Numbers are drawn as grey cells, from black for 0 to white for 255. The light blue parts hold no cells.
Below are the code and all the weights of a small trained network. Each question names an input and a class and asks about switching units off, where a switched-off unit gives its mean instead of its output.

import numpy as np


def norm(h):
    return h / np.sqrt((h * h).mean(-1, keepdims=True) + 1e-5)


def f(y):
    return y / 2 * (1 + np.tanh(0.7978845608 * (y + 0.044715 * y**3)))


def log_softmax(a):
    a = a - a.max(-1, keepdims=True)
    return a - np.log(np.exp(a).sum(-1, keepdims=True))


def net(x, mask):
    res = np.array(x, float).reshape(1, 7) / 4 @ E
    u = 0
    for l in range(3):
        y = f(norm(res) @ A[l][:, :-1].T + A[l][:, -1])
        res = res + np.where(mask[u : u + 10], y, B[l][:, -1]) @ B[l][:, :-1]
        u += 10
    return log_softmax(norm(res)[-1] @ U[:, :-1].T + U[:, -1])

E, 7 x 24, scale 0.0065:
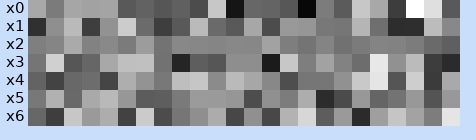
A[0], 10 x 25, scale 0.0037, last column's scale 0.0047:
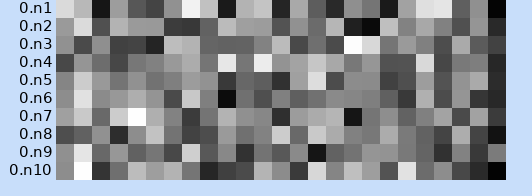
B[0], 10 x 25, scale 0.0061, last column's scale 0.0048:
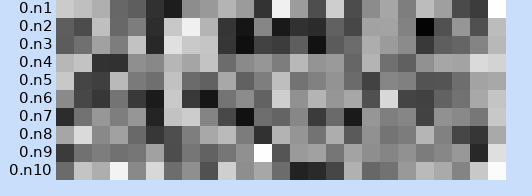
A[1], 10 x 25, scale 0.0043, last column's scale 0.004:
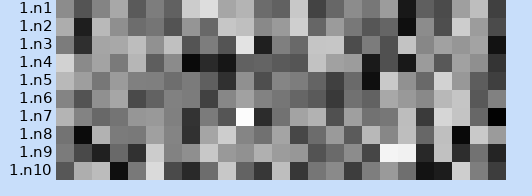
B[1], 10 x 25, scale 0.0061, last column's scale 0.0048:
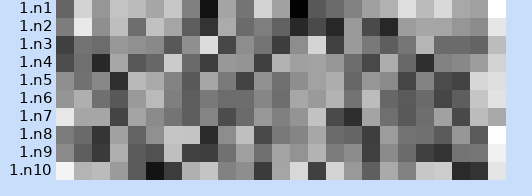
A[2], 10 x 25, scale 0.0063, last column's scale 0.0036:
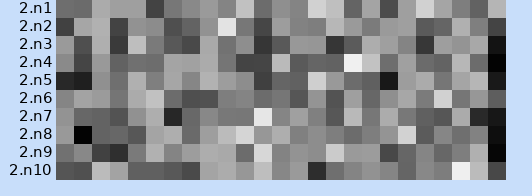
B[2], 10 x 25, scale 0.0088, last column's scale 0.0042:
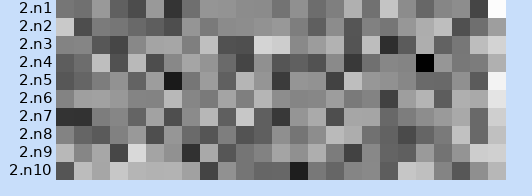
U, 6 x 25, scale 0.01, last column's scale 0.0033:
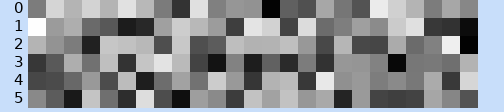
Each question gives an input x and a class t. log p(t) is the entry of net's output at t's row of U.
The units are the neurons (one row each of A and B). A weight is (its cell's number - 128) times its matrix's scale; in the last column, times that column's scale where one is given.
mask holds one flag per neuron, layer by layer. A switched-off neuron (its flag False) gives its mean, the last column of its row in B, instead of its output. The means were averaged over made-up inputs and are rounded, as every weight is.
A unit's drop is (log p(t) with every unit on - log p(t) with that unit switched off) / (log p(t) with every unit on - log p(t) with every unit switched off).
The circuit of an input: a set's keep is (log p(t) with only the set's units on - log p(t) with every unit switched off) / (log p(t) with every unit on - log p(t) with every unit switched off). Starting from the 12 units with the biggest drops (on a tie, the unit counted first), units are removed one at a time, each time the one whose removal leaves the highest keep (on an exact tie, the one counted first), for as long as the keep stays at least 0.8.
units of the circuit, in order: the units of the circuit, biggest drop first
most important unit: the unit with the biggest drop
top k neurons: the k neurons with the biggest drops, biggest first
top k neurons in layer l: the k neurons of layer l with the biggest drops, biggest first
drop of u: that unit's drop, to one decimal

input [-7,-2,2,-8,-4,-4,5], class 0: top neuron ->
(1.n2)
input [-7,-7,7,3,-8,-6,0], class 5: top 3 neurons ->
(0.n6 0.n5 1.n10)
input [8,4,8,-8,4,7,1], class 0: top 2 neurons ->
(1.n1 2.n10)
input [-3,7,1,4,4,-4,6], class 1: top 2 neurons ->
(1.n10 0.n8)
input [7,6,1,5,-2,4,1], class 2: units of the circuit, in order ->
(2.n3 1.n5)
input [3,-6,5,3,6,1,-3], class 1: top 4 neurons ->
(0.n1 0.n6 1.n4 0.n5)
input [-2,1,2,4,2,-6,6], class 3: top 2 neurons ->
(0.n3 2.n4)
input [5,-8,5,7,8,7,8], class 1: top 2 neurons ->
(0.n1 1.n1)
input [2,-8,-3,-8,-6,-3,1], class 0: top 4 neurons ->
(1.n2 1.n1 2.n10 1.n10)
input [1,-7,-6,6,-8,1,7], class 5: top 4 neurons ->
(1.n4 0.n6 0.n5 1.n10)
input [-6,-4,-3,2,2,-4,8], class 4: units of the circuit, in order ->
(2.n5 2.n1)
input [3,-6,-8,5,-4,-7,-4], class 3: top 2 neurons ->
(0.n3 2.n4)
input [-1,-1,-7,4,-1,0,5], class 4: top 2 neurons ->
(2.n5 1.n1)
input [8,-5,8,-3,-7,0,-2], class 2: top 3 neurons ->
(1.n5 1.n7 2.n3)
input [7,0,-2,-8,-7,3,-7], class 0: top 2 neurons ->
(1.n1 1.n2)
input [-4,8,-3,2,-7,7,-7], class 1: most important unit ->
1.n10
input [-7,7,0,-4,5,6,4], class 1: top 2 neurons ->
(1.n10 2.n2)
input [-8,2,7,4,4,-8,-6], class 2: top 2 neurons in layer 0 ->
(0.n4 0.n2)
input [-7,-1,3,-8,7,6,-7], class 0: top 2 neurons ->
(1.n1 2.n10)
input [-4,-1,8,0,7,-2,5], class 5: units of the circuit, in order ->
(1.n8)
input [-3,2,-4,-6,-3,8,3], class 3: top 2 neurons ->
(0.n7 0.n2)
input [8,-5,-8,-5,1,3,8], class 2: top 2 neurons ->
(2.n3 1.n7)
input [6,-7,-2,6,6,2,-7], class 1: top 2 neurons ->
(0.n1 1.n1)
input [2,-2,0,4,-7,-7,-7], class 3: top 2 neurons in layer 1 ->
(1.n9 1.n8)
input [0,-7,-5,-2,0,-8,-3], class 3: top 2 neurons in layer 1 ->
(1.n10 1.n7)
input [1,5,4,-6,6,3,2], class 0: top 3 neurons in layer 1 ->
(1.n1 1.n2 1.n4)
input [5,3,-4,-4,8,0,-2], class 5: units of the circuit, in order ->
(1.n9)
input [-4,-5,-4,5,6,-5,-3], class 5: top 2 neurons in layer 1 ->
(1.n9 1.n1)
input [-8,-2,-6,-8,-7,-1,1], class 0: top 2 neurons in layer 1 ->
(1.n2 1.n1)
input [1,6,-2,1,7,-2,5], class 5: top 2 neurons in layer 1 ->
(1.n8 1.n9)
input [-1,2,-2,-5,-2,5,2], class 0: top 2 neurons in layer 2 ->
(2.n10 2.n4)
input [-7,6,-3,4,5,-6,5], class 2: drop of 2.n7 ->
0.0
